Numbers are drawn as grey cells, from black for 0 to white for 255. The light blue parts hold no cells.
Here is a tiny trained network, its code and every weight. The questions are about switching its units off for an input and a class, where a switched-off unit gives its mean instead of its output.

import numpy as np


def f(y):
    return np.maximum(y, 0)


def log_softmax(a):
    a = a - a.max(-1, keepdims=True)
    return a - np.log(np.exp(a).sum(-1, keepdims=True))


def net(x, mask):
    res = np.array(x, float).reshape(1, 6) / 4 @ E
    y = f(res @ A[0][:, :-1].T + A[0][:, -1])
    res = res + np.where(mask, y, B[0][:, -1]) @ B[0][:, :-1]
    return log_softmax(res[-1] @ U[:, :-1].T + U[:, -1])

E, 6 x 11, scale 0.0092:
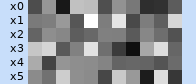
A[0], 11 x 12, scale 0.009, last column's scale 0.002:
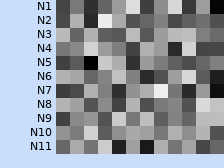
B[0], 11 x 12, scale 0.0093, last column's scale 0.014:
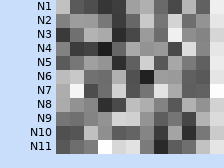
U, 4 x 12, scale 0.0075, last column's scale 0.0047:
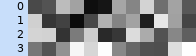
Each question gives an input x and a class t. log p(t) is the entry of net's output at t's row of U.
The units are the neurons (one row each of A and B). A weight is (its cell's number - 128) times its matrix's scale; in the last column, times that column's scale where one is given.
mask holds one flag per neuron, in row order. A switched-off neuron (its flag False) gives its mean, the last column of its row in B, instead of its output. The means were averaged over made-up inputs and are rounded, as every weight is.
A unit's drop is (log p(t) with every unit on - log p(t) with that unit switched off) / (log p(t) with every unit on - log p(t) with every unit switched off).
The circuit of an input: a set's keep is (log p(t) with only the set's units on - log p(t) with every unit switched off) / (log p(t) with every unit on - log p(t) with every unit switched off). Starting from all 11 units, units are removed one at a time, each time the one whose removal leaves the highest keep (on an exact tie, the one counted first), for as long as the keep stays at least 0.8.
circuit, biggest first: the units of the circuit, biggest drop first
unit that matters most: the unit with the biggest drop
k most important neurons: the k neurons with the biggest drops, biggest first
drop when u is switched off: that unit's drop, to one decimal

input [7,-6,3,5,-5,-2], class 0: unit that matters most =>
N2
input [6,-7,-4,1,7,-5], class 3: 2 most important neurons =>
[N11; N3]
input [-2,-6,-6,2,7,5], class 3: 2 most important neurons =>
[N11; N1]
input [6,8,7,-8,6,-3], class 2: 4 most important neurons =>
[N7; N11; N3; N10]
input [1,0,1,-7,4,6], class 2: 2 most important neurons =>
[N7; N1]
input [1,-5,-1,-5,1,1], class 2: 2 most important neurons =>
[N7; N9]
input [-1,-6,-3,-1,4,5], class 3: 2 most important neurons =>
[N11; N1]
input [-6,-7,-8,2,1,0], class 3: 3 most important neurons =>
[N11; N5; N2]
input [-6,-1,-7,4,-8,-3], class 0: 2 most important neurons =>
[N3; N7]
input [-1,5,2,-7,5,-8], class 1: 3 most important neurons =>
[N1; N8; N6]
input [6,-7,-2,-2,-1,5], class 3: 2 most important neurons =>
[N11; N3]
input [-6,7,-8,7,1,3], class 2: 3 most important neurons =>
[N6; N11; N5]
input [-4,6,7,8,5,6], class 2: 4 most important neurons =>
[N6; N1; N11; N8]
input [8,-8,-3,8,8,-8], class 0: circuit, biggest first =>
[N5]
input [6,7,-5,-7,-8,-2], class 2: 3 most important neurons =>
[N7; N11; N3]
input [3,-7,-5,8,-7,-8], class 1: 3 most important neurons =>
[N1; N8; N7]
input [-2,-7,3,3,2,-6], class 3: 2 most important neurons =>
[N11; N4]
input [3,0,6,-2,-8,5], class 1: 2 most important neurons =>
[N4; N3]
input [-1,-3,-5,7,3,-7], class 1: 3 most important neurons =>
[N1; N8; N7]
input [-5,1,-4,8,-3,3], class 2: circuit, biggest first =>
[N6]
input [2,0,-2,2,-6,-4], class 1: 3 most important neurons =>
[N7; N3; N1]
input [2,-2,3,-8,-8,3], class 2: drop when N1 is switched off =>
0.0
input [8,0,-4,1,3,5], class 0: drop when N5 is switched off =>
0.1
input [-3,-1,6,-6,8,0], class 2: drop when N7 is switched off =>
0.7
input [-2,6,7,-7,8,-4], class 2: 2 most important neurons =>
[N7; N11]
